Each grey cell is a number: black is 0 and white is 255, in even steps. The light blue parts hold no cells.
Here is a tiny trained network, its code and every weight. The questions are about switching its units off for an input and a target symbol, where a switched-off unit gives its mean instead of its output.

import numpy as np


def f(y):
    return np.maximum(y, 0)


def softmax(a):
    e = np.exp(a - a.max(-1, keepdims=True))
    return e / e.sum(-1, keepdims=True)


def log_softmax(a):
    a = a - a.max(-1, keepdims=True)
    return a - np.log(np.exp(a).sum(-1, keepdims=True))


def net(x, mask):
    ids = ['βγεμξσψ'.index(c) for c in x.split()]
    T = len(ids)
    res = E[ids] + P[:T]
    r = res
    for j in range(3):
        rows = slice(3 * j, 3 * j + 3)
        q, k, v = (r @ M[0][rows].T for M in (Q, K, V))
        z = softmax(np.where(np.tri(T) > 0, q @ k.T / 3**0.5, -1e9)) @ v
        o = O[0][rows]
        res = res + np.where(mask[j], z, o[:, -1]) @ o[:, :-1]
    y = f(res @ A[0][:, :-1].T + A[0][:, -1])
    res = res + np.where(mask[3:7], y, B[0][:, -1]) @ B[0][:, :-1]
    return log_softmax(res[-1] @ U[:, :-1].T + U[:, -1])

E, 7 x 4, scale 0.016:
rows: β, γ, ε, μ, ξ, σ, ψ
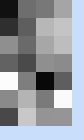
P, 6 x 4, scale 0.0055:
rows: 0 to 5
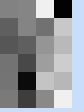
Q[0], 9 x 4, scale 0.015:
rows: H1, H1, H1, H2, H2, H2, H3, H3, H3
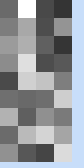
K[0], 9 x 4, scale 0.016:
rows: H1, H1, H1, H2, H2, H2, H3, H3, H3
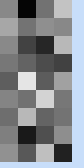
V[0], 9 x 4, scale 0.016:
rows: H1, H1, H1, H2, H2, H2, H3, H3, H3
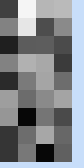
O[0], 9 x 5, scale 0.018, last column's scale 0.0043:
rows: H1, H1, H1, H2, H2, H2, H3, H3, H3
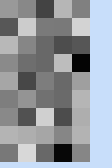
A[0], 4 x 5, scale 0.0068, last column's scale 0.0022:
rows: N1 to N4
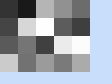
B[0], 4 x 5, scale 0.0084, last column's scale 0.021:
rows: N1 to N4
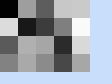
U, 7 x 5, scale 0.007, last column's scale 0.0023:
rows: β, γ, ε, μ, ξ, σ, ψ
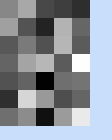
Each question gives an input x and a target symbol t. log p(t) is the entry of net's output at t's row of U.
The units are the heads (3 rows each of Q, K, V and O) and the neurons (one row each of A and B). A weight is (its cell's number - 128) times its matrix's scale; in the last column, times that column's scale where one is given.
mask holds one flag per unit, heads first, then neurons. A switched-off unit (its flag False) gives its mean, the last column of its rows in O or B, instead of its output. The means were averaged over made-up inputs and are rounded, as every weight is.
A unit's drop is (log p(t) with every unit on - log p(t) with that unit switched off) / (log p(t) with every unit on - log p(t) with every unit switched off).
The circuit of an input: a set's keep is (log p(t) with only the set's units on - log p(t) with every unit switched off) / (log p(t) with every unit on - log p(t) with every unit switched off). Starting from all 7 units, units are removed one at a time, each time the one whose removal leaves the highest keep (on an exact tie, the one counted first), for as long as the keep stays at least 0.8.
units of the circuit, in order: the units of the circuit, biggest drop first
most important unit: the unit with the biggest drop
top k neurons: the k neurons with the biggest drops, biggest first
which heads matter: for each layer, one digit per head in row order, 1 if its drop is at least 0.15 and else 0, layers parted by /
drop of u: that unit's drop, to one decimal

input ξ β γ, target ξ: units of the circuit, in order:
[N2, H1, N1, H3]
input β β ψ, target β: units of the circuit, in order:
[H3, H1]
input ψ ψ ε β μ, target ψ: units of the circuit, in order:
[H1]
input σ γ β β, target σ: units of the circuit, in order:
[H1, N2, N3]
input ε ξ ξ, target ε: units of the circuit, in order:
[H3, H1, N1]
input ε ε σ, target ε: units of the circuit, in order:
[H3, N2]
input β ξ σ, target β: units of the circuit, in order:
[H3, H1]
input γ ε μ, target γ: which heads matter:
100
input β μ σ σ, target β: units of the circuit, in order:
[H3, H1, H2]
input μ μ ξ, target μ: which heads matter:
001
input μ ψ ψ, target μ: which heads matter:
101
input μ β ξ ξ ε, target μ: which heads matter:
101
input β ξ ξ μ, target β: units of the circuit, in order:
[H1, H3, N1]
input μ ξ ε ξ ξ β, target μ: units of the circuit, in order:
[H3]
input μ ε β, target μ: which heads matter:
101
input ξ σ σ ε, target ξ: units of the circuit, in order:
[N2, H3, H1, N1]
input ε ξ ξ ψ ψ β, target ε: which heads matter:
001
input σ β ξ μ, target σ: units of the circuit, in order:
[N2, H1, N3]
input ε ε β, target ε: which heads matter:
101
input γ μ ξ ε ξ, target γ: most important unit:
N2
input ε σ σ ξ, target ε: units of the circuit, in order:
[H3, H1]
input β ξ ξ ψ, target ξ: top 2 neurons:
[N3, N4]
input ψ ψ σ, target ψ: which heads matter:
111
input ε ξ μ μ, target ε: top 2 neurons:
[N1, N2]
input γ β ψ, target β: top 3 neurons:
[N2, N1, N4]
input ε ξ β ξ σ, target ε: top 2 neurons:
[N1, N2]
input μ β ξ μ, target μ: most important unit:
N2
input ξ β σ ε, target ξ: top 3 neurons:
[N2, N1, N3]
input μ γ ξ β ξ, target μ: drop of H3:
0.3
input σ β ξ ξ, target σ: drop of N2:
0.0
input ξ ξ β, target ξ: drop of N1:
0.2
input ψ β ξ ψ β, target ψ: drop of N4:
0.1
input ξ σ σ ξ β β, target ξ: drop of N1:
0.1
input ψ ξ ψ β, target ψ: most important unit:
H1
